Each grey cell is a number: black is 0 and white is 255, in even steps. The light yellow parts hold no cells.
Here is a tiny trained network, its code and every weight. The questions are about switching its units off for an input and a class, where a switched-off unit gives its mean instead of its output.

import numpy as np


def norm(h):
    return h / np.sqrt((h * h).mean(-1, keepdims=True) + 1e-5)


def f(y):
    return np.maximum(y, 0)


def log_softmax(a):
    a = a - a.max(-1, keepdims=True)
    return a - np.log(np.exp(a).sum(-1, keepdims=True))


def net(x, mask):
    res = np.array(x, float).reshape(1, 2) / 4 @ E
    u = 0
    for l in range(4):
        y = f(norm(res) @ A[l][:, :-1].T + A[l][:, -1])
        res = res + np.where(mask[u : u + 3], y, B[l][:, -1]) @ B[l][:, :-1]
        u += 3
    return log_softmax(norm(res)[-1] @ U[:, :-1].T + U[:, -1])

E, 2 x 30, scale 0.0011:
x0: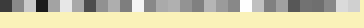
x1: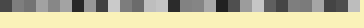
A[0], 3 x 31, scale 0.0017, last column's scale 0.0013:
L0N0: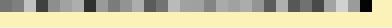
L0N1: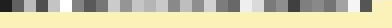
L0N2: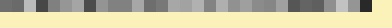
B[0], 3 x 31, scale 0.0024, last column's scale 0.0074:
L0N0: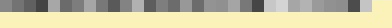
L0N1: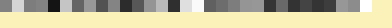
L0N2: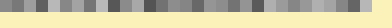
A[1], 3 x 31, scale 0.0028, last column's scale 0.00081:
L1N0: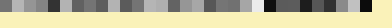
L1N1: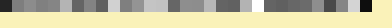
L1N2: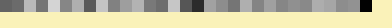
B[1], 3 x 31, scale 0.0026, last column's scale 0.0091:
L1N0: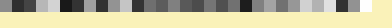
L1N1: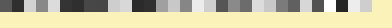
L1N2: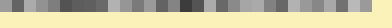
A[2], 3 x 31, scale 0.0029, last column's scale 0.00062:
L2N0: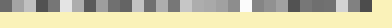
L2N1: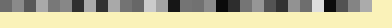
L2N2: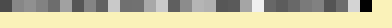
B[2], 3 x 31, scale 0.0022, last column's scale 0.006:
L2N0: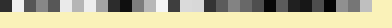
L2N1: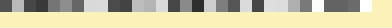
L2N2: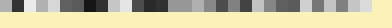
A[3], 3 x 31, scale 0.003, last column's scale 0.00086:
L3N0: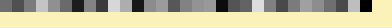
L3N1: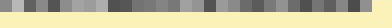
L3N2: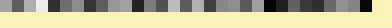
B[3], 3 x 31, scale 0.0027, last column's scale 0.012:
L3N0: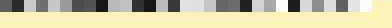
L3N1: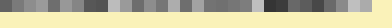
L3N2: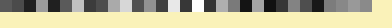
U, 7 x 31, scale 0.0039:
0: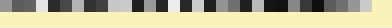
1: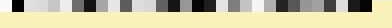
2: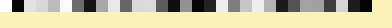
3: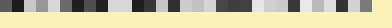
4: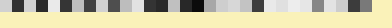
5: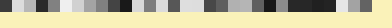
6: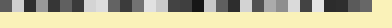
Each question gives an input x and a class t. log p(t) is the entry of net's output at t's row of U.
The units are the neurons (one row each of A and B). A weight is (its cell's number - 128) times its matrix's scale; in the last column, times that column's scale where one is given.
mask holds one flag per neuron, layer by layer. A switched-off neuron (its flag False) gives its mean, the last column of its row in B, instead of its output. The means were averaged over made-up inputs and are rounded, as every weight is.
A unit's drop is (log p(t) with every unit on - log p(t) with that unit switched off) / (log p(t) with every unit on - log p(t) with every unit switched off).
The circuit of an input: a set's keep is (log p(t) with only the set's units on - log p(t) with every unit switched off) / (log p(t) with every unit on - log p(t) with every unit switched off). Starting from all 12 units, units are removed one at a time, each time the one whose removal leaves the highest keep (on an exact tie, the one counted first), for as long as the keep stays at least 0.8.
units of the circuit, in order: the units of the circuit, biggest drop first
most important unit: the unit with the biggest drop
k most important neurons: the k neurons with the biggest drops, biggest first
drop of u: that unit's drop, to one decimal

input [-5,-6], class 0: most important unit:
L1N0
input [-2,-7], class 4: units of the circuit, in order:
[L0N1 L3N0 L1N1]
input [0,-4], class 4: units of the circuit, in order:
[L0N1 L3N0 L1N0 L1N1]
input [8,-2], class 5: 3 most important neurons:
[L0N0 L0N2 L2N0]
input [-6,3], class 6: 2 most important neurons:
[L1N1 L0N1]
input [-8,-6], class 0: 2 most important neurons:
[L1N0 L1N1]
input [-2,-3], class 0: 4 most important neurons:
[L0N1 L1N0 L0N2 L1N1]
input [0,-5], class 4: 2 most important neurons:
[L0N1 L1N2]
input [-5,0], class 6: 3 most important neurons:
[L1N1 L3N0 L0N1]
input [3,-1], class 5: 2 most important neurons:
[L0N0 L0N2]
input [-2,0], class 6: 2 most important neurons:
[L1N1 L0N2]
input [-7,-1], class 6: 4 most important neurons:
[L1N1 L3N0 L2N2 L1N0]
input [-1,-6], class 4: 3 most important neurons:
[L0N1 L3N0 L1N0]
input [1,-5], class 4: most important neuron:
[L0N1]
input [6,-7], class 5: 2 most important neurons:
[L1N0 L2N0]
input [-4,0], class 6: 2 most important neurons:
[L1N1 L0N1]
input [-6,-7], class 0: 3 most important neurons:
[L1N0 L3N0 L1N1]
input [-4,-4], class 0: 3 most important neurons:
[L0N1 L1N0 L1N1]
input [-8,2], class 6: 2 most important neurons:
[L1N1 L2N1]
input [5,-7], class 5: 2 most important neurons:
[L1N0 L2N0]
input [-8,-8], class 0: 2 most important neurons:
[L1N0 L3N0]
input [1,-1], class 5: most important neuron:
[L1N0]
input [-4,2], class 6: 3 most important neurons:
[L1N1 L0N1 L1N0]
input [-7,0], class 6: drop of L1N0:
0.5
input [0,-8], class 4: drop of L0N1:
1.5
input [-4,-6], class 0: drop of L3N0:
0.2
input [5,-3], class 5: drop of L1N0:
0.0
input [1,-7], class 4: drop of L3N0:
0.3
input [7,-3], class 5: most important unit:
L0N0
